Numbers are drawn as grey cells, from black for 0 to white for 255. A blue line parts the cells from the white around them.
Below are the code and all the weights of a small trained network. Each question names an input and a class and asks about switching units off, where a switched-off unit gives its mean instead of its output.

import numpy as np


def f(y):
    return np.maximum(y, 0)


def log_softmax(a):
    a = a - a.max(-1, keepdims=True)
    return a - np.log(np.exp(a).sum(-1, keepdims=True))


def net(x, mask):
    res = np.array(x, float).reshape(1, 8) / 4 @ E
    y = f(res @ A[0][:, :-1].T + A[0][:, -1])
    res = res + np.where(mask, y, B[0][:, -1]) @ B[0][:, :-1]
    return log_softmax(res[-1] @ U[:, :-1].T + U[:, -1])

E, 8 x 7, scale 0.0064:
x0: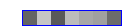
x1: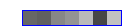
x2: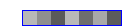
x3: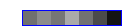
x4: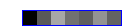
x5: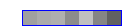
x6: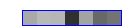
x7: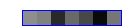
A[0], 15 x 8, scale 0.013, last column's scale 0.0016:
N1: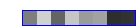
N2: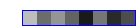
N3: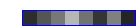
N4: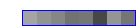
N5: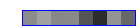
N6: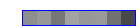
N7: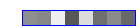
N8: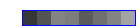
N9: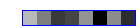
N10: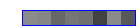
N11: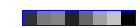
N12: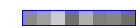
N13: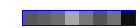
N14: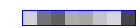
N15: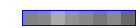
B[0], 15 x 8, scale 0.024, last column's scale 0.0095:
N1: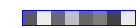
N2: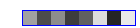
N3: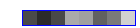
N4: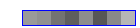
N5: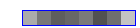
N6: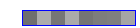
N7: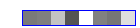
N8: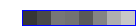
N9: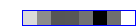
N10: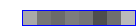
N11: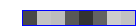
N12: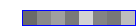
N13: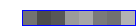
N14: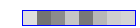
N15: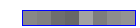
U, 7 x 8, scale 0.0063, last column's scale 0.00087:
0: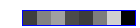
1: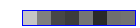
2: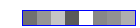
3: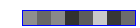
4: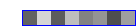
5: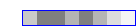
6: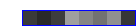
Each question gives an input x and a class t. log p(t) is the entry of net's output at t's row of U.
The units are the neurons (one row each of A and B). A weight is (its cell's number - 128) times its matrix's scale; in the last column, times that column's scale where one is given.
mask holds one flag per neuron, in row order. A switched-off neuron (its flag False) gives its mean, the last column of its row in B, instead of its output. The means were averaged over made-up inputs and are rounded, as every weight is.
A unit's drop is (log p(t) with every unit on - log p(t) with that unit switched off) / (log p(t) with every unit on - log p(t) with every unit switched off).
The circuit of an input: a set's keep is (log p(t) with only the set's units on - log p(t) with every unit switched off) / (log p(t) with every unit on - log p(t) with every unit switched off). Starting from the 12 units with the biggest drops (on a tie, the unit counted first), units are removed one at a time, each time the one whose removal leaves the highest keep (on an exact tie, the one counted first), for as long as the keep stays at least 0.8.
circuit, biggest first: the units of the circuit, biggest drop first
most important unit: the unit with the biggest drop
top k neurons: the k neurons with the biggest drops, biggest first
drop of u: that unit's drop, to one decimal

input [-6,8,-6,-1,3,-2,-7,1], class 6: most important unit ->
N3
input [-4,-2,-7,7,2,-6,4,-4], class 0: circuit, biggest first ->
(N11; N8)
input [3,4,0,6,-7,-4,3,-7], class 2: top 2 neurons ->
(N7; N12)
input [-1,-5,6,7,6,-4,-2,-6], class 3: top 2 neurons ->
(N2; N8)
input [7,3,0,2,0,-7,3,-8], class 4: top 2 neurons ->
(N1; N6)
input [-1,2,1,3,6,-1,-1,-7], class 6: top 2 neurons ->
(N8; N3)
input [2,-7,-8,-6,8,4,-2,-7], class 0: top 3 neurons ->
(N11; N8; N13)
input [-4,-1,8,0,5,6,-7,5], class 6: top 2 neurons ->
(N3; N13)
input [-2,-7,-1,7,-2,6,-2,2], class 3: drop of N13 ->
0.0
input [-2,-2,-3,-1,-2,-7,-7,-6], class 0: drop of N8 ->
0.1
